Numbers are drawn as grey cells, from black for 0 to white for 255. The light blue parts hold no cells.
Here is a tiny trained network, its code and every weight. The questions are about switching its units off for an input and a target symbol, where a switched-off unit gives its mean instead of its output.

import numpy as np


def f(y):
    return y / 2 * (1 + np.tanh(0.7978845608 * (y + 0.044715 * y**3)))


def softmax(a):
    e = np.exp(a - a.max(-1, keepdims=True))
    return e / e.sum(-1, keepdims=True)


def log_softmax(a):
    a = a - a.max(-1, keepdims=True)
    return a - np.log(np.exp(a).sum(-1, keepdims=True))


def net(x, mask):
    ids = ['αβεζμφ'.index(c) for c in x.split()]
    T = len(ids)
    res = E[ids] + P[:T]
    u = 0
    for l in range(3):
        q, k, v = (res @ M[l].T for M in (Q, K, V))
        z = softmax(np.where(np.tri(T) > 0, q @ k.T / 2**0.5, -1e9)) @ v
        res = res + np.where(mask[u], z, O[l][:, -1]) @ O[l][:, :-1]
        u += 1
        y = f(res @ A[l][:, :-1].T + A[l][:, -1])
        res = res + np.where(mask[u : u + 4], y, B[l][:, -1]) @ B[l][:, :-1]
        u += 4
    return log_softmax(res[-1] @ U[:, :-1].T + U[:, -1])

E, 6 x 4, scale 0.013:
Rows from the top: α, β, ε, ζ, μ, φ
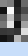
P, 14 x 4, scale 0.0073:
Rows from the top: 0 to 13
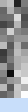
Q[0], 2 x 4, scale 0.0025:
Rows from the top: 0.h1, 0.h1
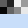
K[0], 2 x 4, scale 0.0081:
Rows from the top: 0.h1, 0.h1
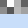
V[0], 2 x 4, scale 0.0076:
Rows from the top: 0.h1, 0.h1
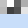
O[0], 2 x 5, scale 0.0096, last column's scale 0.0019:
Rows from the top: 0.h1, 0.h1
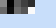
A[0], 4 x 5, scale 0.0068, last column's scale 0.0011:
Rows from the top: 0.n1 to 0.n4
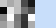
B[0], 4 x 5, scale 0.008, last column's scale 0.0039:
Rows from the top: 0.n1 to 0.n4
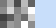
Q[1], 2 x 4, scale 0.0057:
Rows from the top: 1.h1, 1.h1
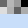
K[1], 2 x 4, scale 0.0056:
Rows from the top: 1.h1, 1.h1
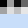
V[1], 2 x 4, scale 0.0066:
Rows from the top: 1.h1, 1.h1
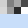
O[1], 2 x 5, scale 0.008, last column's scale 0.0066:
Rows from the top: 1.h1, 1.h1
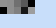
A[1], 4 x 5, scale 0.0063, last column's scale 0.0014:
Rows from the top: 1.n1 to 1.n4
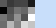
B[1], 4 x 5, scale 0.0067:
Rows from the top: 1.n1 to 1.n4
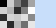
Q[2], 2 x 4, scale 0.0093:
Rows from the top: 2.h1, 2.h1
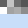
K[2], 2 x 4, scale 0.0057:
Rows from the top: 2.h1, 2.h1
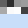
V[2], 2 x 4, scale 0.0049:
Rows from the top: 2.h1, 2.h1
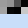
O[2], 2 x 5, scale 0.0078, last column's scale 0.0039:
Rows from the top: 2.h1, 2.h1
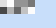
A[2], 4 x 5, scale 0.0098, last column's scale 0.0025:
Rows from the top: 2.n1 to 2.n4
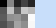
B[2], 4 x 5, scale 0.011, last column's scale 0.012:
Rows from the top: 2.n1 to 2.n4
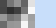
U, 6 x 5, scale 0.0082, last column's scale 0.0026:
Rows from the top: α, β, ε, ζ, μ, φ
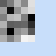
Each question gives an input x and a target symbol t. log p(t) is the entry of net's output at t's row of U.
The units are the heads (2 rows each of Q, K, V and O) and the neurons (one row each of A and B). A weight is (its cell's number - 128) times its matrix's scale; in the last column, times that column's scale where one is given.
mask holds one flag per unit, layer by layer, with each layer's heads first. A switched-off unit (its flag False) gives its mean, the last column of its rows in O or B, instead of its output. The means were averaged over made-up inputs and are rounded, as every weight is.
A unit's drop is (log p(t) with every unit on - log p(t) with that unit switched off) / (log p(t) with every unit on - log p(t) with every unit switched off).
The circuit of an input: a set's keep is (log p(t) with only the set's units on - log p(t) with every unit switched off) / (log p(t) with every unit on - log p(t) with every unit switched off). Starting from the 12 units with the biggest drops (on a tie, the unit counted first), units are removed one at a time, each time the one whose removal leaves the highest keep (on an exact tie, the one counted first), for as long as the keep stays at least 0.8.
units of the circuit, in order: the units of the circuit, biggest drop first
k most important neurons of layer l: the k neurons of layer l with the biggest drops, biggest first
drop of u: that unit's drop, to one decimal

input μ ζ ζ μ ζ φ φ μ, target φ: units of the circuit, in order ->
(1.h1 0.h1)
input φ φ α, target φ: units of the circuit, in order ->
(0.h1)
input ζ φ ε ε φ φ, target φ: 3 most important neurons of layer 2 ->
(2.n2 2.n1 2.n4)
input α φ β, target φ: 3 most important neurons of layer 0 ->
(0.n2 0.n4 0.n3)
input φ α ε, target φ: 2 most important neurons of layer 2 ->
(2.n2 2.n1)
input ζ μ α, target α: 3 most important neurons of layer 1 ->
(1.n1 1.n4 1.n3)
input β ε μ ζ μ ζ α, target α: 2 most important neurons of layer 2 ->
(2.n2 2.n1)
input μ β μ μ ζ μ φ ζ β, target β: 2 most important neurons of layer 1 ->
(1.n4 1.n1)
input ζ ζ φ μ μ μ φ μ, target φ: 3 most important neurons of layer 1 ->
(1.n4 1.n1 1.n2)
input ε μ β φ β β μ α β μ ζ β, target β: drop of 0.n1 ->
0.0
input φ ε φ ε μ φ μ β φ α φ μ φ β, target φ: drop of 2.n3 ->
0.2
